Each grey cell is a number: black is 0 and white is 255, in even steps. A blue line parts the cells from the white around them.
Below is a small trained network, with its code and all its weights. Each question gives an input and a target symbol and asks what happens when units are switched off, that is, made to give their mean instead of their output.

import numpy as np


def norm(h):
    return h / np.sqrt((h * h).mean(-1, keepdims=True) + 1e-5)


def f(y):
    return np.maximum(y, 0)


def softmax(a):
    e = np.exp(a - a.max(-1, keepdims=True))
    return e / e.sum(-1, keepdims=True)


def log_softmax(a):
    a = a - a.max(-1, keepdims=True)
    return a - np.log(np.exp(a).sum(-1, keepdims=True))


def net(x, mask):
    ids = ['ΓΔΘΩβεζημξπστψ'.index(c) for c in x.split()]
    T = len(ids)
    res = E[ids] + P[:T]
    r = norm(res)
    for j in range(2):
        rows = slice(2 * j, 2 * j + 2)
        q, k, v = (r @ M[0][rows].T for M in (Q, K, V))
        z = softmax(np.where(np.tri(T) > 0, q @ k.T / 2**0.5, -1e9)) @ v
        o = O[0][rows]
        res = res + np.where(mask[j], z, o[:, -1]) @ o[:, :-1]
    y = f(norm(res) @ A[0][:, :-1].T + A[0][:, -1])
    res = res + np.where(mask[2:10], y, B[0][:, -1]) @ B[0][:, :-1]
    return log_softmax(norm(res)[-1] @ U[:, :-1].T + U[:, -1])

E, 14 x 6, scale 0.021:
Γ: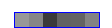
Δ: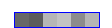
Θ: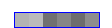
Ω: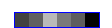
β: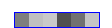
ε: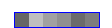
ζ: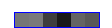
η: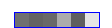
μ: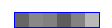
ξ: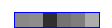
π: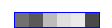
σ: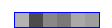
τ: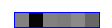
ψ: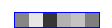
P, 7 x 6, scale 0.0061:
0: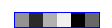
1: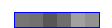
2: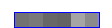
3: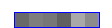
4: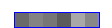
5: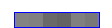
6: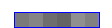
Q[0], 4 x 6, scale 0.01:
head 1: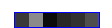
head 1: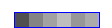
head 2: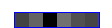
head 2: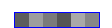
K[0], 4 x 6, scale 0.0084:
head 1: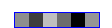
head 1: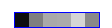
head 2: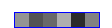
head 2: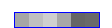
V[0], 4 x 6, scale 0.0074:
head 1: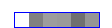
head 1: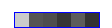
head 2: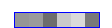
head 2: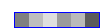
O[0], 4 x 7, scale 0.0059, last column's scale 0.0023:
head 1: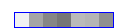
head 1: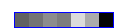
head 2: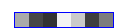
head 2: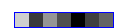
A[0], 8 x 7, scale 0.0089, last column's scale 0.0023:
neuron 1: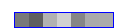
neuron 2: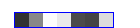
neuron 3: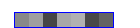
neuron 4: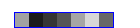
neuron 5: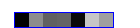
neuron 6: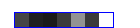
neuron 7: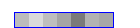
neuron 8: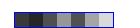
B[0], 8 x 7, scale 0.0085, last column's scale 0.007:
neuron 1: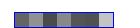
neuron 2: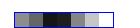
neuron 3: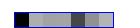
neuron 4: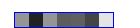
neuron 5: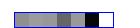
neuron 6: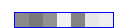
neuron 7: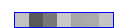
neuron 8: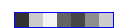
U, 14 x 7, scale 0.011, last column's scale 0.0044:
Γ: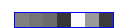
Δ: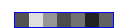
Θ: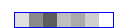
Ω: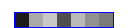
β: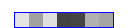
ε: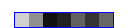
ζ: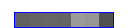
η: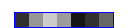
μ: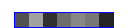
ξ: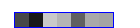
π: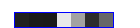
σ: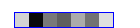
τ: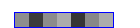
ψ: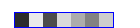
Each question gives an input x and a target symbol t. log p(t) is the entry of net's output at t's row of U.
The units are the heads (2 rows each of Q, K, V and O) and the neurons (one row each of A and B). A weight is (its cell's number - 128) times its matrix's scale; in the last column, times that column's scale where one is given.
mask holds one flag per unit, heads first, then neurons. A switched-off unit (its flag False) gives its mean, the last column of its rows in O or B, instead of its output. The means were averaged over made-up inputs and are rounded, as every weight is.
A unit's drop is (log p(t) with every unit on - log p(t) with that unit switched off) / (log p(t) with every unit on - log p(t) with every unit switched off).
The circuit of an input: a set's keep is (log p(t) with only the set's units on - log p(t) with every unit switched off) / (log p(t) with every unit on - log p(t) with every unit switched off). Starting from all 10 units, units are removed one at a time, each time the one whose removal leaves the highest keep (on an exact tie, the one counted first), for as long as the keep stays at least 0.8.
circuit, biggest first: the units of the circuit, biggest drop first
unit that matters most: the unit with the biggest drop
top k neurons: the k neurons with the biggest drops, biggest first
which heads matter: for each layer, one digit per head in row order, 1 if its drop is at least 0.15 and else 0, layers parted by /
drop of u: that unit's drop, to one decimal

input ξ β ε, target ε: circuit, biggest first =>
neuron 2; neuron 8
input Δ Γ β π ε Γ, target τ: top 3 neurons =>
neuron 4; neuron 6; neuron 2
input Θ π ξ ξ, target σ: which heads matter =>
10
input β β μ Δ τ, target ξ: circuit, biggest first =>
neuron 6; neuron 8
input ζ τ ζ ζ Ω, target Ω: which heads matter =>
11
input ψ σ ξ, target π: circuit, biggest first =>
head 2; neuron 2
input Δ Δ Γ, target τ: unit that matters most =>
neuron 6
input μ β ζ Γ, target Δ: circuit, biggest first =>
head 2; neuron 5; neuron 2
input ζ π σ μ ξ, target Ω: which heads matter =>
11
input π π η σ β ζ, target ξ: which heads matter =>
00
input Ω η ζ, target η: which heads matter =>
11
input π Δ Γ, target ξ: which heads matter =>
00
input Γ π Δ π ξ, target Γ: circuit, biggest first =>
head 1; head 2; neuron 4
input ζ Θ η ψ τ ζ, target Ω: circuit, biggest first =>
head 2; head 1; neuron 2
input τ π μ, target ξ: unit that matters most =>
head 2
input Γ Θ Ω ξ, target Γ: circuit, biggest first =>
head 2; head 1; neuron 4
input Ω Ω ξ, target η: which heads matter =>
10
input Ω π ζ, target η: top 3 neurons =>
neuron 2; neuron 6; neuron 5
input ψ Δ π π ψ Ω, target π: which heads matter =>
01
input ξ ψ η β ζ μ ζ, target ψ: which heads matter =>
01
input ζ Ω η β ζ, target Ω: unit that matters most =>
head 2
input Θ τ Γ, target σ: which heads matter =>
10
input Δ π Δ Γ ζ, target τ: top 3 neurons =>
neuron 6; neuron 2; neuron 7
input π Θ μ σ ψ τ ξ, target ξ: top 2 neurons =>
neuron 4; neuron 2
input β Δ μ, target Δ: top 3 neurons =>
neuron 5; neuron 2; neuron 6
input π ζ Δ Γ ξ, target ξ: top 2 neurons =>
neuron 4; neuron 6
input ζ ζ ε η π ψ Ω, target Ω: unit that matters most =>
head 1
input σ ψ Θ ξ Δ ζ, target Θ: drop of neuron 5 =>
0.2
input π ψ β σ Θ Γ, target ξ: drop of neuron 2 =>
0.2
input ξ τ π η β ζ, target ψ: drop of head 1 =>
-0.1
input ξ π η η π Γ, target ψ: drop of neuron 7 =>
0.0
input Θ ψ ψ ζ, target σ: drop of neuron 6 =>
0.2
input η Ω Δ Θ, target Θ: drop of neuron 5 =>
0.1
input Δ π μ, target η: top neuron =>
neuron 8
